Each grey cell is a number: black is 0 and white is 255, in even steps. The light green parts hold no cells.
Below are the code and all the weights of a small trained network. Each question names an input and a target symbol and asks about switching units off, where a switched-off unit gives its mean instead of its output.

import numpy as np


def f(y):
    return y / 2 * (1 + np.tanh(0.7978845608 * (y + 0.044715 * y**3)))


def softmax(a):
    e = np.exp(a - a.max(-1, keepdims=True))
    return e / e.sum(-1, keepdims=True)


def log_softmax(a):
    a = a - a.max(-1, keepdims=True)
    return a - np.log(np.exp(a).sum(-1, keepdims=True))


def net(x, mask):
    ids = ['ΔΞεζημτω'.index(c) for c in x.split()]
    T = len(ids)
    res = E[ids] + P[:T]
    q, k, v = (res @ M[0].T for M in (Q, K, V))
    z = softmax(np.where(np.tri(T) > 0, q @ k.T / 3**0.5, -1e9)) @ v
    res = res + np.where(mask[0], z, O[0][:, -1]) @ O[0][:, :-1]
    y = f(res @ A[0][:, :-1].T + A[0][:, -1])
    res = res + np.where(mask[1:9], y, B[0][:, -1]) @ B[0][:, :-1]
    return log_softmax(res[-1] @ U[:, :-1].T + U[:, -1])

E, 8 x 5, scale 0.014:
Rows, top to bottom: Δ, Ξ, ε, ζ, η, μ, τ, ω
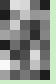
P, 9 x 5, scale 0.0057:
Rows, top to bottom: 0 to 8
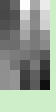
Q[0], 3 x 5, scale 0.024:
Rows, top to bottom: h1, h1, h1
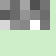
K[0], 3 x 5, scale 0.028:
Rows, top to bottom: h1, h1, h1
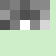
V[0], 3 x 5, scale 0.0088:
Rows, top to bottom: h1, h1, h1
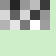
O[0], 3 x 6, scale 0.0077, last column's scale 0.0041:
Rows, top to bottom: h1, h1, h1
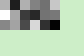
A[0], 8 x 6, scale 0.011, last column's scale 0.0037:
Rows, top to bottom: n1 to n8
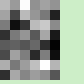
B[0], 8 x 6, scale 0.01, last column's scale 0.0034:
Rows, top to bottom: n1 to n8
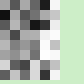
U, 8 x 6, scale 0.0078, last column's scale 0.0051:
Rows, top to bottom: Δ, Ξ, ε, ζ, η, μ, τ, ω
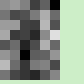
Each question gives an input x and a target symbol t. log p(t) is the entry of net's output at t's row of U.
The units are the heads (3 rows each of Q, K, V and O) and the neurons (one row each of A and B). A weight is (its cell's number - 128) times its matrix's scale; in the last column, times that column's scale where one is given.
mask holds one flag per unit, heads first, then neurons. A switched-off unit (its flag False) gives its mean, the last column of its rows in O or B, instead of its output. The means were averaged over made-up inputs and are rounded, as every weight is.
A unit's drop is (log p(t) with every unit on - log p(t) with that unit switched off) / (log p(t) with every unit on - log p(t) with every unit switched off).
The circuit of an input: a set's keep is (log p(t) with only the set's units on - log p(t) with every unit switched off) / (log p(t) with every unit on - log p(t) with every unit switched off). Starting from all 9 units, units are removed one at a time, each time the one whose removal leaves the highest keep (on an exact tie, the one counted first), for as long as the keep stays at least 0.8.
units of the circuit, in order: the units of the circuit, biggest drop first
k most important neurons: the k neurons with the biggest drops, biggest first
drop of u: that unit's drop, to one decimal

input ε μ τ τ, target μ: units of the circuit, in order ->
(h1, n6)
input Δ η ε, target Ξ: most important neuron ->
(n4)
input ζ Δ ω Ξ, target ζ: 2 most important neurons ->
(n1, n8)
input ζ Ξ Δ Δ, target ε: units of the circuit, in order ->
(h1, n6)
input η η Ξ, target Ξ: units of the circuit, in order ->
(n4, h1)
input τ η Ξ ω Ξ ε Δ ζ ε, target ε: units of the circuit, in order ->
(n6, h1)
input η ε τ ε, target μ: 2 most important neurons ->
(n4, n6)
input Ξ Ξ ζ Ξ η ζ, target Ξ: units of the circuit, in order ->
(h1, n4)
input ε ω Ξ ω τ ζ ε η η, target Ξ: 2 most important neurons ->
(n4, n5)
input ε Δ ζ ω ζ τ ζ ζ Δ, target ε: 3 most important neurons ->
(n6, n5, n1)
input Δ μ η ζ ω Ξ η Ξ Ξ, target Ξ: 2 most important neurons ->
(n4, n3)
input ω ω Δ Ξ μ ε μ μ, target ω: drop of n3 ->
0.7
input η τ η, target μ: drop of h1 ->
1.1
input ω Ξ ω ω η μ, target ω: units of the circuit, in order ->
(n3)
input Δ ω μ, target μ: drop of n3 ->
0.2
